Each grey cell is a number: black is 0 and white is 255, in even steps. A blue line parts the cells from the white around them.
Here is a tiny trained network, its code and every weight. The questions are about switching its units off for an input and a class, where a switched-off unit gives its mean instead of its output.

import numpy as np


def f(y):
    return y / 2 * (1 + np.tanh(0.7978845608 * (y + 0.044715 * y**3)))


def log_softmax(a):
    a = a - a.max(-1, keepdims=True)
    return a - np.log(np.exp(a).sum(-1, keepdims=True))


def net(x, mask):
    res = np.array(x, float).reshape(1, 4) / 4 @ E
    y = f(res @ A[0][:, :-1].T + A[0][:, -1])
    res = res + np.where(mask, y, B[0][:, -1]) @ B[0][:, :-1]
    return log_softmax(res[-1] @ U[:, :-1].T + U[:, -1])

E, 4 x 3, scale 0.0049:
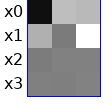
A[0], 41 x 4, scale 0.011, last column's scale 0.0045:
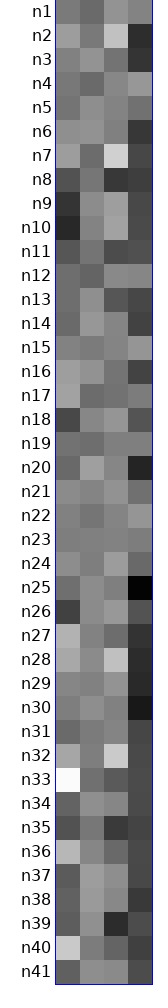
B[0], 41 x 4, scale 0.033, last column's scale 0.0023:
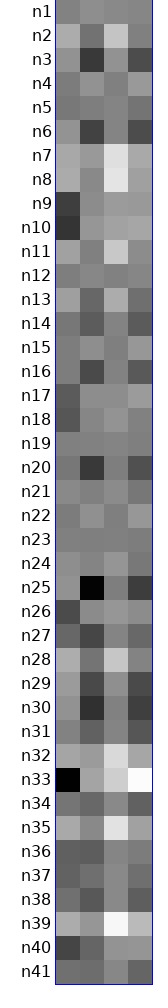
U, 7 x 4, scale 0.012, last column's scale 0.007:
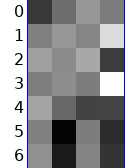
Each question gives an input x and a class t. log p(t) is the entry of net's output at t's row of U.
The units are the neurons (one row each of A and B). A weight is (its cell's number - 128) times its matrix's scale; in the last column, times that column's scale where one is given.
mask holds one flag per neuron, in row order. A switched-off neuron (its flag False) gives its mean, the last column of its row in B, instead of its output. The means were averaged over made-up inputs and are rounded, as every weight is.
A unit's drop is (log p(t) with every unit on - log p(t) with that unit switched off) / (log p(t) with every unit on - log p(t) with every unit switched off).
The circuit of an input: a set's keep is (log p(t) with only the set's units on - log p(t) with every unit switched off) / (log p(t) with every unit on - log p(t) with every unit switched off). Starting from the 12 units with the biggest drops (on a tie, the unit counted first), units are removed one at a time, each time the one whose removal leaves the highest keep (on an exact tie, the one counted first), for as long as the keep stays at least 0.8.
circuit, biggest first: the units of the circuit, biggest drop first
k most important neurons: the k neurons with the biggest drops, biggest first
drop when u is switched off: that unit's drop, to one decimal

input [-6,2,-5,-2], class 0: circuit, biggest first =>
[n33]
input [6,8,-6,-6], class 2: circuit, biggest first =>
[n7; n32]
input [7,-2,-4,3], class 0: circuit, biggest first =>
[n10; n9]
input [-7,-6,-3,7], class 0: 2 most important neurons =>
[n33; n40]
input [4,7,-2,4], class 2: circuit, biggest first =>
[n7; n32]
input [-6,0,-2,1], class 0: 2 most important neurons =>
[n33; n40]
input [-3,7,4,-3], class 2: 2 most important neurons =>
[n7; n32]
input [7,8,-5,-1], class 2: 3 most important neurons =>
[n7; n32; n33]
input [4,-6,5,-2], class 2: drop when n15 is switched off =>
0.0
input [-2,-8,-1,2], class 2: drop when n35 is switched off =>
0.1
